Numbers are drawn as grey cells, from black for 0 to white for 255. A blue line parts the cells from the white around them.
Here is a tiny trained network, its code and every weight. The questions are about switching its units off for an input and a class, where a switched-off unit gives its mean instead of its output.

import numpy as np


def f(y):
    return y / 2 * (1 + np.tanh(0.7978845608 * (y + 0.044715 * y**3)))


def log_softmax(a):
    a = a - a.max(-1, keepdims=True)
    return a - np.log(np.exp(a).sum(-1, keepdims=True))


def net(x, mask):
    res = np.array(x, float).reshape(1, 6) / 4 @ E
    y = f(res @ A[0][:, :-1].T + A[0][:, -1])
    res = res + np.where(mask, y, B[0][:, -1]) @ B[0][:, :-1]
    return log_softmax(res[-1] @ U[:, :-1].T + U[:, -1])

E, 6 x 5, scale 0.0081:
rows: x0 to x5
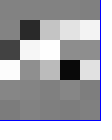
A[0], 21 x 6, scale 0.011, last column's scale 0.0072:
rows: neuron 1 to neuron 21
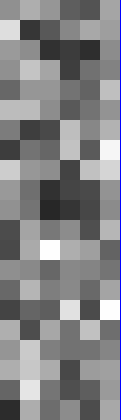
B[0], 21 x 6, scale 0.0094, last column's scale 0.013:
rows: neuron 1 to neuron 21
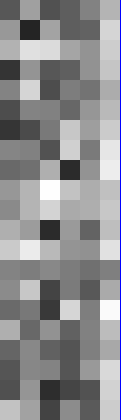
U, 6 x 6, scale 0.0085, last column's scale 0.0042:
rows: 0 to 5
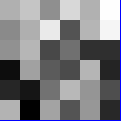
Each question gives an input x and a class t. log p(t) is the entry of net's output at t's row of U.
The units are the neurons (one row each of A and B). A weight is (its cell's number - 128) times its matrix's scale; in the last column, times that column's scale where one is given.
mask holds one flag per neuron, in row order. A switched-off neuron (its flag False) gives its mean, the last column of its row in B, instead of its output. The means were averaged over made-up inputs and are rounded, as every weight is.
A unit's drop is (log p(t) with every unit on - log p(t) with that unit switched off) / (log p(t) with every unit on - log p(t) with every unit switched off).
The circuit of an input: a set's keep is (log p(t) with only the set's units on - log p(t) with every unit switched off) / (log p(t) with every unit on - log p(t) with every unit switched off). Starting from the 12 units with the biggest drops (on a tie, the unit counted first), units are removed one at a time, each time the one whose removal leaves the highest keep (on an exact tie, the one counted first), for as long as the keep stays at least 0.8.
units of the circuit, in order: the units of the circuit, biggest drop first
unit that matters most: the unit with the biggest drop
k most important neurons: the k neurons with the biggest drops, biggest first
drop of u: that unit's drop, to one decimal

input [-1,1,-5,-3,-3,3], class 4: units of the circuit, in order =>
[neuron 13; neuron 7]
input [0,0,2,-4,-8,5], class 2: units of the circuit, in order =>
[neuron 10; neuron 21]
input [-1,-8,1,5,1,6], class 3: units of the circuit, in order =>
[neuron 4]
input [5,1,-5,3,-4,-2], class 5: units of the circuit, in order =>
[neuron 2; neuron 13]
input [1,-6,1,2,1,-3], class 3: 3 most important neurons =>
[neuron 20; neuron 13; neuron 4]
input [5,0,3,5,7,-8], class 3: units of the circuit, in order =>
[neuron 3; neuron 10]
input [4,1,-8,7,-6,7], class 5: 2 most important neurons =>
[neuron 2; neuron 13]
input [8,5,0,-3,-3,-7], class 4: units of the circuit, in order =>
[neuron 3; neuron 7]
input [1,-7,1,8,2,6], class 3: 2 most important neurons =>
[neuron 4; neuron 20]
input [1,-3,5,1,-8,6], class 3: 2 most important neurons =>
[neuron 4; neuron 19]
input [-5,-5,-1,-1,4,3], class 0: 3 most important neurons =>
[neuron 10; neuron 3; neuron 11]
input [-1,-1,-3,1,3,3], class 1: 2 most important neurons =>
[neuron 16; neuron 8]
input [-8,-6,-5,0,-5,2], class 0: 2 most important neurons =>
[neuron 9; neuron 19]
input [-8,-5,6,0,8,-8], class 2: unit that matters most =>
neuron 21
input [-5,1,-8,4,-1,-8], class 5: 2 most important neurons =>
[neuron 2; neuron 13]
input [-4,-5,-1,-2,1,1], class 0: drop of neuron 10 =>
0.2
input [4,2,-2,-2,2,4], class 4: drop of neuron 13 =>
0.1
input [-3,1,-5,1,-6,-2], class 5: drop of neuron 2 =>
0.2
